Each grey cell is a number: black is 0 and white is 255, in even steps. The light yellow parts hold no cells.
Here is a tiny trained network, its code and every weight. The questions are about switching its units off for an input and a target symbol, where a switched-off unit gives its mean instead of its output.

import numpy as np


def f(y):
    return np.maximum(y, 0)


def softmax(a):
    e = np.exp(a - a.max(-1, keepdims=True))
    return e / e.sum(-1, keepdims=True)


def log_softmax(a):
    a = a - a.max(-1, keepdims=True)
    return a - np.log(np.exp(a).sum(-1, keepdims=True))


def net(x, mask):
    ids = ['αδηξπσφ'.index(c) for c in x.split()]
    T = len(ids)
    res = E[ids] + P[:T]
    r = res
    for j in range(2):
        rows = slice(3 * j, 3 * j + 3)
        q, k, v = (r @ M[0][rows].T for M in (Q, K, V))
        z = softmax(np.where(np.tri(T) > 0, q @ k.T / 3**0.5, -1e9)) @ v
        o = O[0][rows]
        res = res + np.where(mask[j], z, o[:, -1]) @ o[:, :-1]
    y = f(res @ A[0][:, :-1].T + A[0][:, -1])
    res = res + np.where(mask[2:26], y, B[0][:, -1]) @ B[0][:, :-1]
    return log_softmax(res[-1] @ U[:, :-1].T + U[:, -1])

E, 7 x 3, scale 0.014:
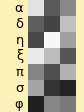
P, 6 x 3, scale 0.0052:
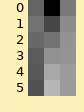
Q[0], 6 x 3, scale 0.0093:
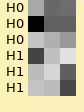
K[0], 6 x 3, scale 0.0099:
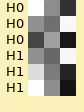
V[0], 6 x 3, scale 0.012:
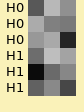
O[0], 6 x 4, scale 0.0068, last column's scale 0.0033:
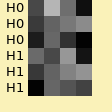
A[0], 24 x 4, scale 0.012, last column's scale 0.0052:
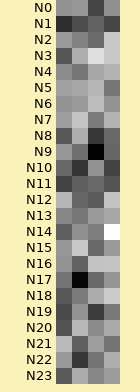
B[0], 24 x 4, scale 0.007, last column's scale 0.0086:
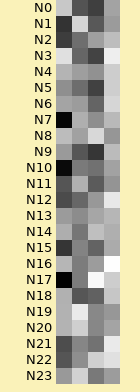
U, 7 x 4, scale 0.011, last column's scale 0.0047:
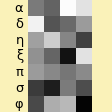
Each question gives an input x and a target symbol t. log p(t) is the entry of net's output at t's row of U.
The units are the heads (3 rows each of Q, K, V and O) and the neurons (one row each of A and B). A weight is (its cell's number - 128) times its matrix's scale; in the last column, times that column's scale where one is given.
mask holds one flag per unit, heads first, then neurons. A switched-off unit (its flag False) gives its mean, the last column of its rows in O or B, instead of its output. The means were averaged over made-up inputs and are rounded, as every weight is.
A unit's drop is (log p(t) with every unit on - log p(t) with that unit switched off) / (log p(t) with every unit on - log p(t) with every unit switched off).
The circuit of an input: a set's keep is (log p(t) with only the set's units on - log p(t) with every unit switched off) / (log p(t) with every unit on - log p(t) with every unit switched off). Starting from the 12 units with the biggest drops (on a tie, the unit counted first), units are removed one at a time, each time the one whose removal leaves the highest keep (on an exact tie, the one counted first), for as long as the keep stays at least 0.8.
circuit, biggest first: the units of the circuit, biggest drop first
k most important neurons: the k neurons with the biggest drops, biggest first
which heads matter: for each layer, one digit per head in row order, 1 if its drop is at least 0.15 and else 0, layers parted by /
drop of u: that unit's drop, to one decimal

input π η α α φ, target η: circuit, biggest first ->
[N20; N23; N17]
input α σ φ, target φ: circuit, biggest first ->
[H1; N1; N19]
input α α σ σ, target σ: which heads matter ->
10
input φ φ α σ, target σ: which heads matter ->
00
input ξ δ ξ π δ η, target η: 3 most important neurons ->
[N7; N20; N23]
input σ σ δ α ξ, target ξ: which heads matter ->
00
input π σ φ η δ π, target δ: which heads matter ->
10
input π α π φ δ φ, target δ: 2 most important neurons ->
[N3; N17]
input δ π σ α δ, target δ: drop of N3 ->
0.2
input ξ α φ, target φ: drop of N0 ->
0.0
